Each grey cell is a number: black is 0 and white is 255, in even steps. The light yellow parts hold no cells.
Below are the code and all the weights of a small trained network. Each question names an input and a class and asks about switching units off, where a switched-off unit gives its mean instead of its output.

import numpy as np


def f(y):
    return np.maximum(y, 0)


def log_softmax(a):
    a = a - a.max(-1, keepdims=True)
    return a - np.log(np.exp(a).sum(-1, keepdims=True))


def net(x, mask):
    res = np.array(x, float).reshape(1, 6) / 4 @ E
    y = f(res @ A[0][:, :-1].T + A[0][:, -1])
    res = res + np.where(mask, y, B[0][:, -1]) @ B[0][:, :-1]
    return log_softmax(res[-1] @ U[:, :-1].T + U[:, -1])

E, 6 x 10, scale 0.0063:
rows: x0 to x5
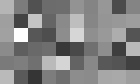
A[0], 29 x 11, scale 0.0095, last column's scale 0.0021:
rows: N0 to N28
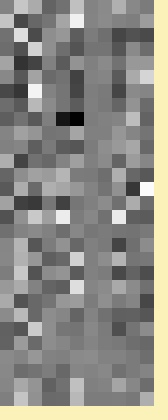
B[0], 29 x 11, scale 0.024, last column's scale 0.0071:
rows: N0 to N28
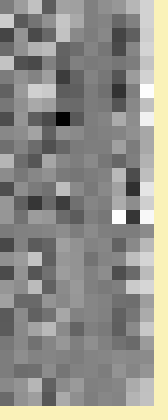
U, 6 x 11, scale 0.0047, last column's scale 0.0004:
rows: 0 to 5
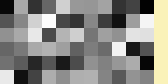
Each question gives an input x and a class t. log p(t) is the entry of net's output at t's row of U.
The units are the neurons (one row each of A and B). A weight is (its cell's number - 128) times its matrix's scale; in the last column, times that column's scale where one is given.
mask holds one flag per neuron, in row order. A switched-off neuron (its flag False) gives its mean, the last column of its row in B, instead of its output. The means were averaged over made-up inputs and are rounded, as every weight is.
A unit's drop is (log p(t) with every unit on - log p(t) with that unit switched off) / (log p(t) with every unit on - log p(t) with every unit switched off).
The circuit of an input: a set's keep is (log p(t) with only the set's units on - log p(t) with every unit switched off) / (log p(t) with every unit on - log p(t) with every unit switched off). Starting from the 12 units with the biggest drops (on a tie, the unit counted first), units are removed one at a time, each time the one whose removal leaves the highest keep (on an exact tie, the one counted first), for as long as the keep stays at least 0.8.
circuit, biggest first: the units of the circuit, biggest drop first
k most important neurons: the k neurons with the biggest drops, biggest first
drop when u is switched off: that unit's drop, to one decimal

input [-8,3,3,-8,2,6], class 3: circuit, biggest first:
N15
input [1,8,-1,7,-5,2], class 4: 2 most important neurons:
N14, N8
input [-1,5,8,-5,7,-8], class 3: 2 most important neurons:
N15, N13
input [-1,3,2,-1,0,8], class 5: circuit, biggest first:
N1, N4
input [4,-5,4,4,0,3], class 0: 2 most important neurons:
N2, N19
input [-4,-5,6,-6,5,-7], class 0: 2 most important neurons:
N2, N19
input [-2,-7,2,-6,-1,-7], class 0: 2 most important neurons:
N2, N19
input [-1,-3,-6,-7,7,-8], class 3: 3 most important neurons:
N15, N13, N12
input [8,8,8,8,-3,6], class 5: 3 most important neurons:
N4, N11, N14
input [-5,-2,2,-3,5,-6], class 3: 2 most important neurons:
N15, N12
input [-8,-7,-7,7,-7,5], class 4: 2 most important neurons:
N8, N14
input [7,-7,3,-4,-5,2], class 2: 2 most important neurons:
N20, N18
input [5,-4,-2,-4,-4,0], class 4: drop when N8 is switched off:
-0.1
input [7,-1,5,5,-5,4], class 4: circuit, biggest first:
N14
